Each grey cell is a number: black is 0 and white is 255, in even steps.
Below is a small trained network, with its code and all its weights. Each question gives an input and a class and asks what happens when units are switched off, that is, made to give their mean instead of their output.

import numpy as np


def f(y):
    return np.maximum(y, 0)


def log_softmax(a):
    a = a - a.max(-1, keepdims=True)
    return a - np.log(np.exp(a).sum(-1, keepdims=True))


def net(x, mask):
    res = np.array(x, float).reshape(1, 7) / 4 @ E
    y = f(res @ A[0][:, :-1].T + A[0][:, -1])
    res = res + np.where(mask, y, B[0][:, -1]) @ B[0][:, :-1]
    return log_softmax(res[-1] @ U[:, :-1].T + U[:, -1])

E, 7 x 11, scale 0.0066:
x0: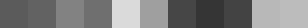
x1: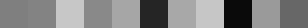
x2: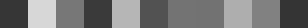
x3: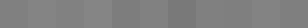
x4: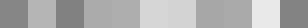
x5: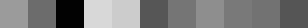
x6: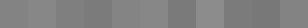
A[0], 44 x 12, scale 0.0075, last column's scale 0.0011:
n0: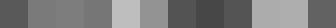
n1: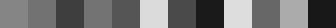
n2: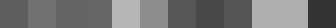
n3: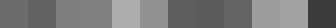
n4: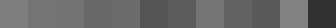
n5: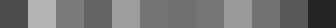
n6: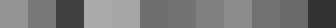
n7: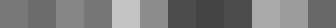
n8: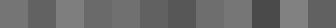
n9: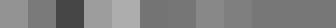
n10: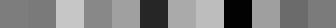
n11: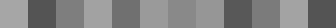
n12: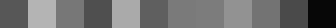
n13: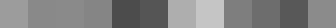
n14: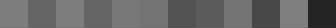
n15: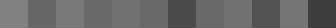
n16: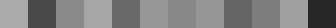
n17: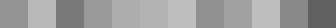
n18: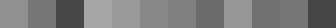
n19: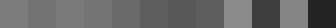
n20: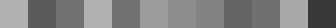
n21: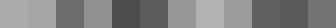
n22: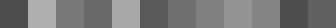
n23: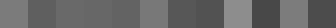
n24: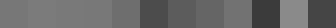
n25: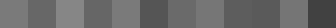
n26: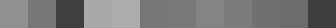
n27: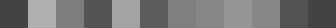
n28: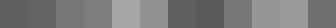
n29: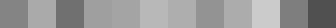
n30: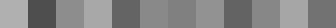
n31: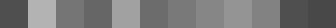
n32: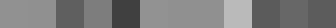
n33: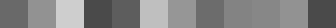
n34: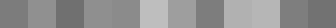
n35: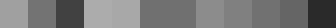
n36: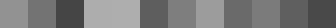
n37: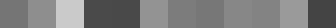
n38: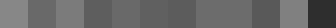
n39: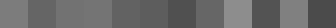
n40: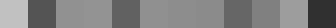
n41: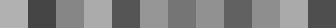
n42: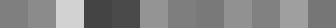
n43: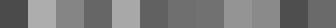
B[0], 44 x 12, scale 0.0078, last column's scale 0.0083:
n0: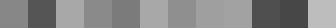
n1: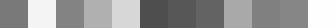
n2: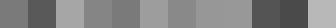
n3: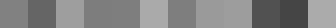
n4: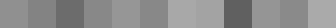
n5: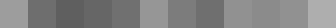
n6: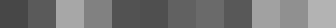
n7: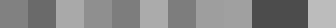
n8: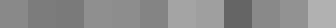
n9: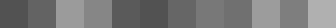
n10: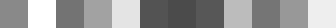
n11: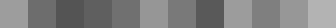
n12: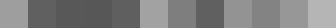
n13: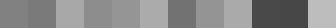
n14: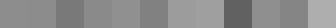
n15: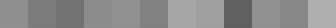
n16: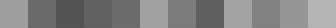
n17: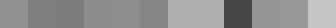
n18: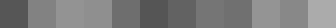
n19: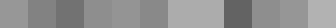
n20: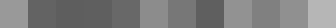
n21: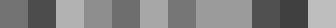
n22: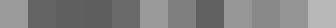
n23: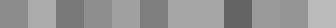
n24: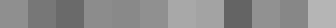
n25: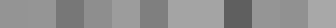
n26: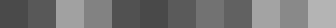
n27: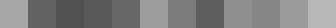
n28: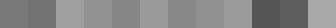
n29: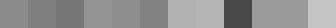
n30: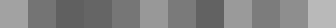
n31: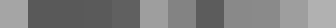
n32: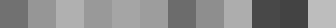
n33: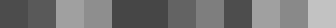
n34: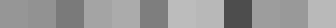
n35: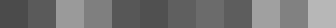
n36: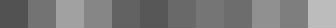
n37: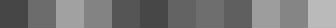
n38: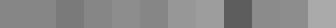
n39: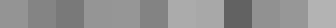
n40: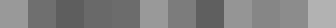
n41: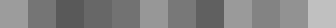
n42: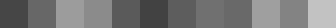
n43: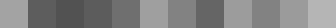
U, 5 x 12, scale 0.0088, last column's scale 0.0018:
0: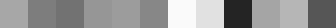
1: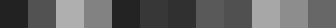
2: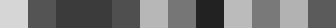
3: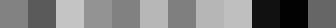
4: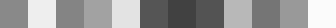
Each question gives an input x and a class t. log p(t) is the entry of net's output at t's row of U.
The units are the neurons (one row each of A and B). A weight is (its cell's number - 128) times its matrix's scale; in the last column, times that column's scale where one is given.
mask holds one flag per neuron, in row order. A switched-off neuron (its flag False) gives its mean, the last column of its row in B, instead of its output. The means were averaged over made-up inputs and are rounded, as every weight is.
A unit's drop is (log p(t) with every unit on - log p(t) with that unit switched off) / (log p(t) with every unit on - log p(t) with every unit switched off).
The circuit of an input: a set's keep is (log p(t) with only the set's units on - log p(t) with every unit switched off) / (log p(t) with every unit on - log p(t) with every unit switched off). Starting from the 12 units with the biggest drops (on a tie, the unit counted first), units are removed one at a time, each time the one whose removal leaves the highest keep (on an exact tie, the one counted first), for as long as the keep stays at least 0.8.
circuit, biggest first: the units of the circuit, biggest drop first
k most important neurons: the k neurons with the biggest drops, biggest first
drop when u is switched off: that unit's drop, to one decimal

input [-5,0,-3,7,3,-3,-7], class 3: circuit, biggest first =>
(n13 n21)
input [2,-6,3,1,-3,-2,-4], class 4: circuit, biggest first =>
(n1)
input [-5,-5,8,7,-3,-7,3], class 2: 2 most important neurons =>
(n27 n12)
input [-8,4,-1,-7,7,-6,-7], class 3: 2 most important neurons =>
(n13 n21)
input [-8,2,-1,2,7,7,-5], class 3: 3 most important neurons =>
(n21 n13 n32)
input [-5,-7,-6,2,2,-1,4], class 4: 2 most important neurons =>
(n1 n32)
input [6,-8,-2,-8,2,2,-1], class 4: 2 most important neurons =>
(n1 n21)
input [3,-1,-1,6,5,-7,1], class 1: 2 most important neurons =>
(n33 n42)
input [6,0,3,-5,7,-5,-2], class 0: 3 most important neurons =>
(n29 n17 n34)
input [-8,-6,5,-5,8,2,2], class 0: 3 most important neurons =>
(n29 n34 n17)
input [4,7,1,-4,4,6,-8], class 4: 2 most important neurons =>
(n10 n33)
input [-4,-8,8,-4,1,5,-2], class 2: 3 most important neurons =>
(n10 n31 n12)
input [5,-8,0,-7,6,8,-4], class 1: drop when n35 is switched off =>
0.2
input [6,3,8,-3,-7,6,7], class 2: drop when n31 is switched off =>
0.2
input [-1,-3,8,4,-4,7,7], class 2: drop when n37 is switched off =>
0.1
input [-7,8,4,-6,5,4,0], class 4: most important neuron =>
(n10)
